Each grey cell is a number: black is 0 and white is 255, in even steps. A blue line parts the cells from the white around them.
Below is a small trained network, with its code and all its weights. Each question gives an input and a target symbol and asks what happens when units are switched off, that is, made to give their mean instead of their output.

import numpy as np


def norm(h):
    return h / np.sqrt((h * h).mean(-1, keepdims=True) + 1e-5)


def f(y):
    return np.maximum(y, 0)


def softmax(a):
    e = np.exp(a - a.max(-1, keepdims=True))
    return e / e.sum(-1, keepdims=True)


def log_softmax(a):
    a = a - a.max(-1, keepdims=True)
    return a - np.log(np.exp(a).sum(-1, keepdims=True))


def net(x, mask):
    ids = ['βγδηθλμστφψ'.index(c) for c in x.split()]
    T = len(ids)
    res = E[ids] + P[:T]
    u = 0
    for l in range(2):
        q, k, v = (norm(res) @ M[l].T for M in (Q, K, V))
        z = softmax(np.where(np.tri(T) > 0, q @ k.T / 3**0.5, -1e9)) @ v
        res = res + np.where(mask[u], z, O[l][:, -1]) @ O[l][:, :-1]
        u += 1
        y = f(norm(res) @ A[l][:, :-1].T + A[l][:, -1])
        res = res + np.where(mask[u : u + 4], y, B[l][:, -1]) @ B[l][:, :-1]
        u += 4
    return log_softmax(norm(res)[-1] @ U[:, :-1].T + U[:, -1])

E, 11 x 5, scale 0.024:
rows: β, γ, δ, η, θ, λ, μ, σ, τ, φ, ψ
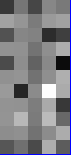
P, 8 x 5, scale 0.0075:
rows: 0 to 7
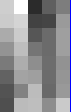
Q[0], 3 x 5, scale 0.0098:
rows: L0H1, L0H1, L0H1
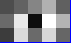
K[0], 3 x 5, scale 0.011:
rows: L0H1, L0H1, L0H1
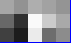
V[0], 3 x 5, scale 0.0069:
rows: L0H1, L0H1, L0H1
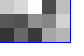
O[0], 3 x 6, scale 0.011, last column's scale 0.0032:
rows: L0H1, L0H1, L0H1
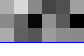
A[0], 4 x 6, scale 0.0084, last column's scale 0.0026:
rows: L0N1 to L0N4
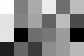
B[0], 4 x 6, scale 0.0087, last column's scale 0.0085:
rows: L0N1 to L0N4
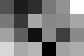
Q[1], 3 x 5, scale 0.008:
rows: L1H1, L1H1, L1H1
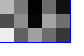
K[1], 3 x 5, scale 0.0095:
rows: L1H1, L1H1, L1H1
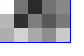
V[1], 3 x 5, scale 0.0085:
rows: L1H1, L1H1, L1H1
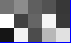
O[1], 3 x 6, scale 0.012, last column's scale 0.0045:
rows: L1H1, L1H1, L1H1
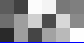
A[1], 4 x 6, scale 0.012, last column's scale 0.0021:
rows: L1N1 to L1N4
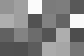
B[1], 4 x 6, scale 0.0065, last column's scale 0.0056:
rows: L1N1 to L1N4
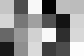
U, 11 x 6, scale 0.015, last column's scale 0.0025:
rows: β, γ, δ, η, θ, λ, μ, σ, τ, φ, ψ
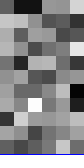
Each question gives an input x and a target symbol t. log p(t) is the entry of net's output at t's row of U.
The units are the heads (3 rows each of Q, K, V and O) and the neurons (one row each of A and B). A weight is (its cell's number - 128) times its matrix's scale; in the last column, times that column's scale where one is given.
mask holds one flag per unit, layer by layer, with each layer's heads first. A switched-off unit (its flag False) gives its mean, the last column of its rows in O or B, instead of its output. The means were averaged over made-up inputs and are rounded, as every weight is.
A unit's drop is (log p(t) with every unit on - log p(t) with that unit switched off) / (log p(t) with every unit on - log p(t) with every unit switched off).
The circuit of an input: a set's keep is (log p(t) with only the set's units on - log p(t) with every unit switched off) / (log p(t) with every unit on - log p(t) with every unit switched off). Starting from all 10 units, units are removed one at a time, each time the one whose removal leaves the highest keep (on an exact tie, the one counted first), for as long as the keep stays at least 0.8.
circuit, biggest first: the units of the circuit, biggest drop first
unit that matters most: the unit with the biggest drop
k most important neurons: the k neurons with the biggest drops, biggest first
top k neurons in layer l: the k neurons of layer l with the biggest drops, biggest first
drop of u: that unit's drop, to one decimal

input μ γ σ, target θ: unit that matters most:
L0H1
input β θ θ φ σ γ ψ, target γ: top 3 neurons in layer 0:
(L0N4; L0N1; L0N2)
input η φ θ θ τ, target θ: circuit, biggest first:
(L0H1; L1H1)
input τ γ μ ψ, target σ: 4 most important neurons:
(L0N1; L0N4; L1N3; L0N3)
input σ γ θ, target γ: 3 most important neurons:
(L0N1; L0N2; L1N2)
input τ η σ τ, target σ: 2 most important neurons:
(L0N4; L0N1)
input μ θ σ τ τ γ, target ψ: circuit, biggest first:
(L1H1; L0H1; L0N1)
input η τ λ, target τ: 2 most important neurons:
(L0N4; L1N3)
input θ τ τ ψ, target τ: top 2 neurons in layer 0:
(L0N1; L0N2)
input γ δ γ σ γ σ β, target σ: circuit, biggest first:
(L0N1; L1H1)
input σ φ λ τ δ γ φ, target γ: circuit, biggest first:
(L0H1; L0N1)
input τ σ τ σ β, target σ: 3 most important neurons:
(L0N4; L0N1; L1N3)
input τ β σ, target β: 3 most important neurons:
(L0N4; L0N1; L1N3)
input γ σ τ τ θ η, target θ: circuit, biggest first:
(L1H1)
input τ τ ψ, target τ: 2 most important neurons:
(L0N1; L1N3)
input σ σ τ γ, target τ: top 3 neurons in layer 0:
(L0N4; L0N2; L0N1)
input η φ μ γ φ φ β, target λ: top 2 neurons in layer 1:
(L1N4; L1N1)
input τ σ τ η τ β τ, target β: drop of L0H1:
0.9
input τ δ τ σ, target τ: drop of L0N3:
0.0
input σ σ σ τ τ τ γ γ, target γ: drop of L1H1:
-0.1
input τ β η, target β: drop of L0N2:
0.1
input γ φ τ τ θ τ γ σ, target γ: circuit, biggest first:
(L0H1)
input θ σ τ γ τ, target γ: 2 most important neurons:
(L1N2; L0N2)
